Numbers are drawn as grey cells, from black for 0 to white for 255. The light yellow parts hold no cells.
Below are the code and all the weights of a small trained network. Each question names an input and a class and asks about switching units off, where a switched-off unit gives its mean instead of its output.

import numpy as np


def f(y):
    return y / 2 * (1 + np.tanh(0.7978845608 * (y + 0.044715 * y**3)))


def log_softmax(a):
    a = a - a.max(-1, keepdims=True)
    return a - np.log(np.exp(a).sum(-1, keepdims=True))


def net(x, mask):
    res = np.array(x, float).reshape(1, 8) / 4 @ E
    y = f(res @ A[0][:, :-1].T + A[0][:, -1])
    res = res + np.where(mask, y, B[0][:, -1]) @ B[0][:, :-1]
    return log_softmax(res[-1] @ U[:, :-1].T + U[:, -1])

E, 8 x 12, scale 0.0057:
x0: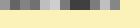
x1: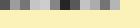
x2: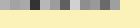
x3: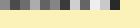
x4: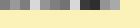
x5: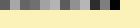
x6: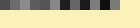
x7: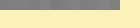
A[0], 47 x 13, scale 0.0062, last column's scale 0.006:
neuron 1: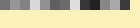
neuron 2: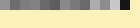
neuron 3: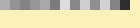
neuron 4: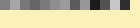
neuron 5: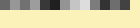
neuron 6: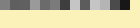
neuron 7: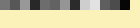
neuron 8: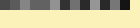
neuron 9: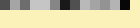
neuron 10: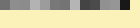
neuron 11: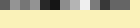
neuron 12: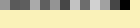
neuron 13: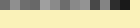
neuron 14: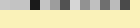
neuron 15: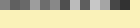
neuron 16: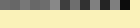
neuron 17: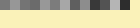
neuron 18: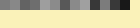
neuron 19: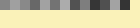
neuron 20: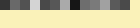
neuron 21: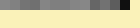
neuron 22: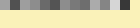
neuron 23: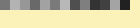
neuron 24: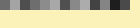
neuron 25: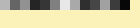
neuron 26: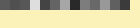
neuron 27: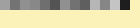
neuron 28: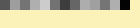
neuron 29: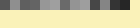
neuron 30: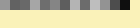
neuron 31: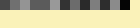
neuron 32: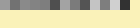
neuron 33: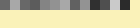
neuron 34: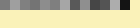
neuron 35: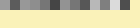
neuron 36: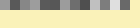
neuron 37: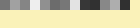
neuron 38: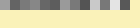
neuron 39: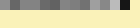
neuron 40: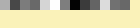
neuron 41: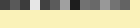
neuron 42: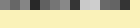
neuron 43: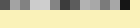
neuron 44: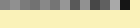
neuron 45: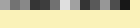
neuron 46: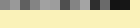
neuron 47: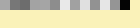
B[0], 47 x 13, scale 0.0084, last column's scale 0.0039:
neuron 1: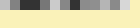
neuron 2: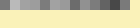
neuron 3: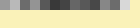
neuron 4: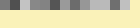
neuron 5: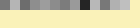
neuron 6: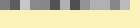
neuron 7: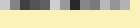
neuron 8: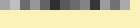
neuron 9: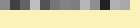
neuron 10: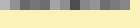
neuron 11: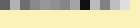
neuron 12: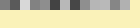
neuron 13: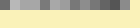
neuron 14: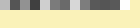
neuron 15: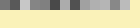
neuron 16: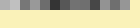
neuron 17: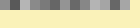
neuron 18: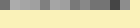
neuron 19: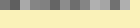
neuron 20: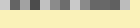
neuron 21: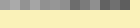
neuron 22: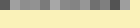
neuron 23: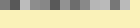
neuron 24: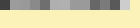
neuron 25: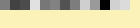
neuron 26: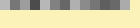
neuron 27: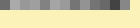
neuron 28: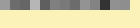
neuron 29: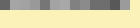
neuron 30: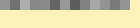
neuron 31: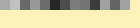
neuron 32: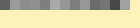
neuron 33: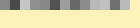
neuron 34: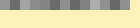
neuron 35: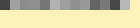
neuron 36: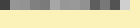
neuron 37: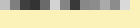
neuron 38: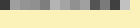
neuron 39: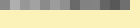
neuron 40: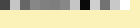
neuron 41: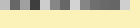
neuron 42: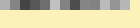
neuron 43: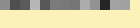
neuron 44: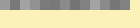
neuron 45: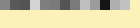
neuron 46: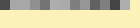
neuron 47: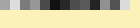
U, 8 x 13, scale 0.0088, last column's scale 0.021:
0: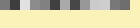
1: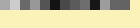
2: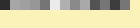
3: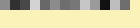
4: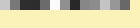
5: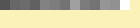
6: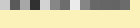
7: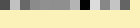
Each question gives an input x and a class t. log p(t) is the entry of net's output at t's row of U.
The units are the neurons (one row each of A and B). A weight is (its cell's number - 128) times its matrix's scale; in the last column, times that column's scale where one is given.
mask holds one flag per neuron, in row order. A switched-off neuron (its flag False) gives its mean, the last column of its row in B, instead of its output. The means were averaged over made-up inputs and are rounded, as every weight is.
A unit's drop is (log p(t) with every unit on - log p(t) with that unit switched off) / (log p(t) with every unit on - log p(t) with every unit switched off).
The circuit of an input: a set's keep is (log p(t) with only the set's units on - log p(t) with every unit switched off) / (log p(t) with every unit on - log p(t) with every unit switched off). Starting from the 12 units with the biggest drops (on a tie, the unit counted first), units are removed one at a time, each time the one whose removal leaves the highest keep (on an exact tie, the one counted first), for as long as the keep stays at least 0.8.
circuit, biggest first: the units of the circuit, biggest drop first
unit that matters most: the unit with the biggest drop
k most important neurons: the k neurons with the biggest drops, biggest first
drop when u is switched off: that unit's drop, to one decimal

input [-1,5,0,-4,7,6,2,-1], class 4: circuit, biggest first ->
neuron 1; neuron 37
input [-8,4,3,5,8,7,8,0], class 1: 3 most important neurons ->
neuron 8; neuron 31; neuron 16
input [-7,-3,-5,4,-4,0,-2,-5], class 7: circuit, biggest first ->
neuron 11
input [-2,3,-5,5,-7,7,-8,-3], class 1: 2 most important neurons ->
neuron 47; neuron 3
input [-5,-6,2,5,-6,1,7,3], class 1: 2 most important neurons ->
neuron 8; neuron 31
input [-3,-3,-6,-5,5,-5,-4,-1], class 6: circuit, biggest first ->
neuron 41; neuron 20
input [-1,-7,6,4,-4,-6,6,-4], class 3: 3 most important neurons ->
neuron 25; neuron 45; neuron 47
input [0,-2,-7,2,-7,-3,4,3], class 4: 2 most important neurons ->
neuron 7; neuron 42
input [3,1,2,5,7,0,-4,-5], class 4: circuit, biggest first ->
neuron 37; neuron 1
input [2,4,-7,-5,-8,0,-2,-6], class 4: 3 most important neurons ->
neuron 7; neuron 42; neuron 14
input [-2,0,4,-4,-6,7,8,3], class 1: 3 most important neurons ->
neuron 31; neuron 8; neuron 16
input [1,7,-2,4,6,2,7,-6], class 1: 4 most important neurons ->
neuron 8; neuron 31; neuron 16; neuron 25
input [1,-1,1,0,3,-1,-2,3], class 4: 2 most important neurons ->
neuron 40; neuron 14
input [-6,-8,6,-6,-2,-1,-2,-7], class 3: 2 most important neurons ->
neuron 25; neuron 45
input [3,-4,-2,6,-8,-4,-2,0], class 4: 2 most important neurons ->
neuron 7; neuron 42
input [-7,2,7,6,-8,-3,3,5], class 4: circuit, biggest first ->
neuron 7
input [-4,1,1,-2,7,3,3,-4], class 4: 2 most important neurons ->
neuron 1; neuron 37
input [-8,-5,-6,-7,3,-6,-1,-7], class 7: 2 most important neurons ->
neuron 11; neuron 5
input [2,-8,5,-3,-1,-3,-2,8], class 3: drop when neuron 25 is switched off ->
0.2
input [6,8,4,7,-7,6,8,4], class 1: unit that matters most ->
neuron 8
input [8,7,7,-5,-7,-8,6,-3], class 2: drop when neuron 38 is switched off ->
0.3
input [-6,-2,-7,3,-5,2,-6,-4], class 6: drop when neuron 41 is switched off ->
0.4
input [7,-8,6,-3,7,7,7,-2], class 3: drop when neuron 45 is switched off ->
0.5
